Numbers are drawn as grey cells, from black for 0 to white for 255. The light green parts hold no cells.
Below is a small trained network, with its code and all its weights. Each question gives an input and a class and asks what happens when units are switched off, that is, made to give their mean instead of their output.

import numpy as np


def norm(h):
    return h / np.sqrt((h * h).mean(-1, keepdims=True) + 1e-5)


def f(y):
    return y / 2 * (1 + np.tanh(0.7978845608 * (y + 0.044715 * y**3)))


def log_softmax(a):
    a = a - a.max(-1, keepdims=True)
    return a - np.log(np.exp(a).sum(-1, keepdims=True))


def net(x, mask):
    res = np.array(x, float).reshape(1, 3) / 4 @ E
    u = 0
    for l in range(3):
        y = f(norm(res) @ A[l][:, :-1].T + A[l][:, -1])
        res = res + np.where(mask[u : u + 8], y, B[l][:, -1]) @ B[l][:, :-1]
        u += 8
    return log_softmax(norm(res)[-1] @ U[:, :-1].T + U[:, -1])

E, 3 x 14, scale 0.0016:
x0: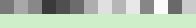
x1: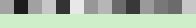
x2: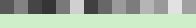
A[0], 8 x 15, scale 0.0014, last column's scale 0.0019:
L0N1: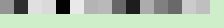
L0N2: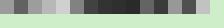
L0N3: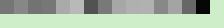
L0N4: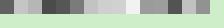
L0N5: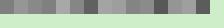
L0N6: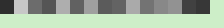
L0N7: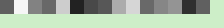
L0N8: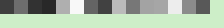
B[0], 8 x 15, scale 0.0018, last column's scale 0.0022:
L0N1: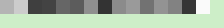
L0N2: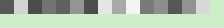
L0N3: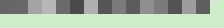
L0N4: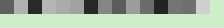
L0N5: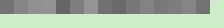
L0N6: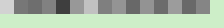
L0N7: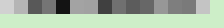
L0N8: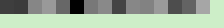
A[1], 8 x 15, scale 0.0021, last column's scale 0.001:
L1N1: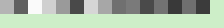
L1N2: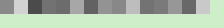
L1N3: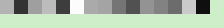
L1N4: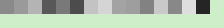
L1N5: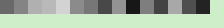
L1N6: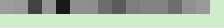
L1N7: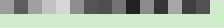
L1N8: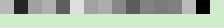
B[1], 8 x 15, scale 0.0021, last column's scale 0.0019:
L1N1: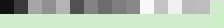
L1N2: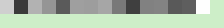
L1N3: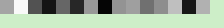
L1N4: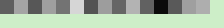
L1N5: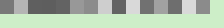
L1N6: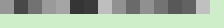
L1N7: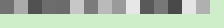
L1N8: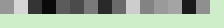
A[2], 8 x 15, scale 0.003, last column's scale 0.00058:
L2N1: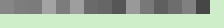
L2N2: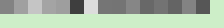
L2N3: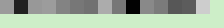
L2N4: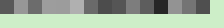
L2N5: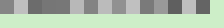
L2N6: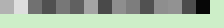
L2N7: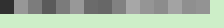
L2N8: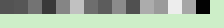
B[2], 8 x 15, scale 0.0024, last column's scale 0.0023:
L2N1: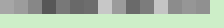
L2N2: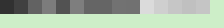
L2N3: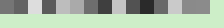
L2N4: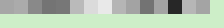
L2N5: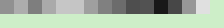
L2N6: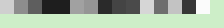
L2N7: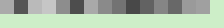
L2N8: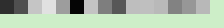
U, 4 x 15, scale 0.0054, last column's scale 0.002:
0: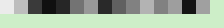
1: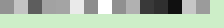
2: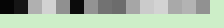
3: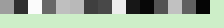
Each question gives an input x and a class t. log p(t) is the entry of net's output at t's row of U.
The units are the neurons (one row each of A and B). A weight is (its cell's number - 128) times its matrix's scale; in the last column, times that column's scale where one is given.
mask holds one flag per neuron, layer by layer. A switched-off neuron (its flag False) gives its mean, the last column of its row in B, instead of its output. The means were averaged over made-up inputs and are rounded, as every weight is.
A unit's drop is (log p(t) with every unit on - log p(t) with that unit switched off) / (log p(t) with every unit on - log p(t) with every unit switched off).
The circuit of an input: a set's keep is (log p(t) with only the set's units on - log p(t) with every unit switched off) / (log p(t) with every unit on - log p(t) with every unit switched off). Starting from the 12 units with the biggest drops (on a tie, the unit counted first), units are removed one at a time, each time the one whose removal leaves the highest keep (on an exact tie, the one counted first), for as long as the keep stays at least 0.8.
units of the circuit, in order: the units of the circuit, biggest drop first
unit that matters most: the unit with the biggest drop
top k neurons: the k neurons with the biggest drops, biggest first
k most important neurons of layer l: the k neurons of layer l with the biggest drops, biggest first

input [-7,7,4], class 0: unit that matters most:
L1N3
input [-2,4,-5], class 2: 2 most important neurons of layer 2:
[L2N6; L2N2]
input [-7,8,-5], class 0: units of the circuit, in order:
[L1N3; L1N8]
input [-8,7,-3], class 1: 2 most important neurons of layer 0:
[L0N7; L0N6]
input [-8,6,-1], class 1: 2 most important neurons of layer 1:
[L1N7; L1N5]
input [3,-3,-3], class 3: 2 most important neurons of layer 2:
[L2N3; L2N8]
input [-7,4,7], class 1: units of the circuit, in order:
[L1N7; L2N4]
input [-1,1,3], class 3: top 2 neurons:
[L2N3; L1N1]
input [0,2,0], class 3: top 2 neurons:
[L0N1; L2N3]
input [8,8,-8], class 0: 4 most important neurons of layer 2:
[L2N8; L2N4; L2N2; L2N7]
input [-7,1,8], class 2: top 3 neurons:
[L2N8; L0N4; L1N4]
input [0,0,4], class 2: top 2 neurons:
[L1N2; L2N8]
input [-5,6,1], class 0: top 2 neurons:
[L1N3; L0N4]
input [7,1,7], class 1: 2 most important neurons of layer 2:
[L2N5; L2N2]
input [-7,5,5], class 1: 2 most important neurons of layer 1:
[L1N7; L1N1]
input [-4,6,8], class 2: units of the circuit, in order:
[L2N8]
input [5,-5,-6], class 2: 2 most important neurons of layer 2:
[L2N2; L2N4]
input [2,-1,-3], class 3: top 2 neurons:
[L2N3; L0N4]
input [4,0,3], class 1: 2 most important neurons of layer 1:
[L1N1; L1N4]
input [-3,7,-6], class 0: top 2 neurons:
[L1N3; L1N8]
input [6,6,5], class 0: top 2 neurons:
[L1N3; L0N2]
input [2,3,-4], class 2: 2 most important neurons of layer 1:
[L1N1; L1N2]
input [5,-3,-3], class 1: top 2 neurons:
[L0N1; L1N3]
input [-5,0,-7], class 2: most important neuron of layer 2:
[L2N2]
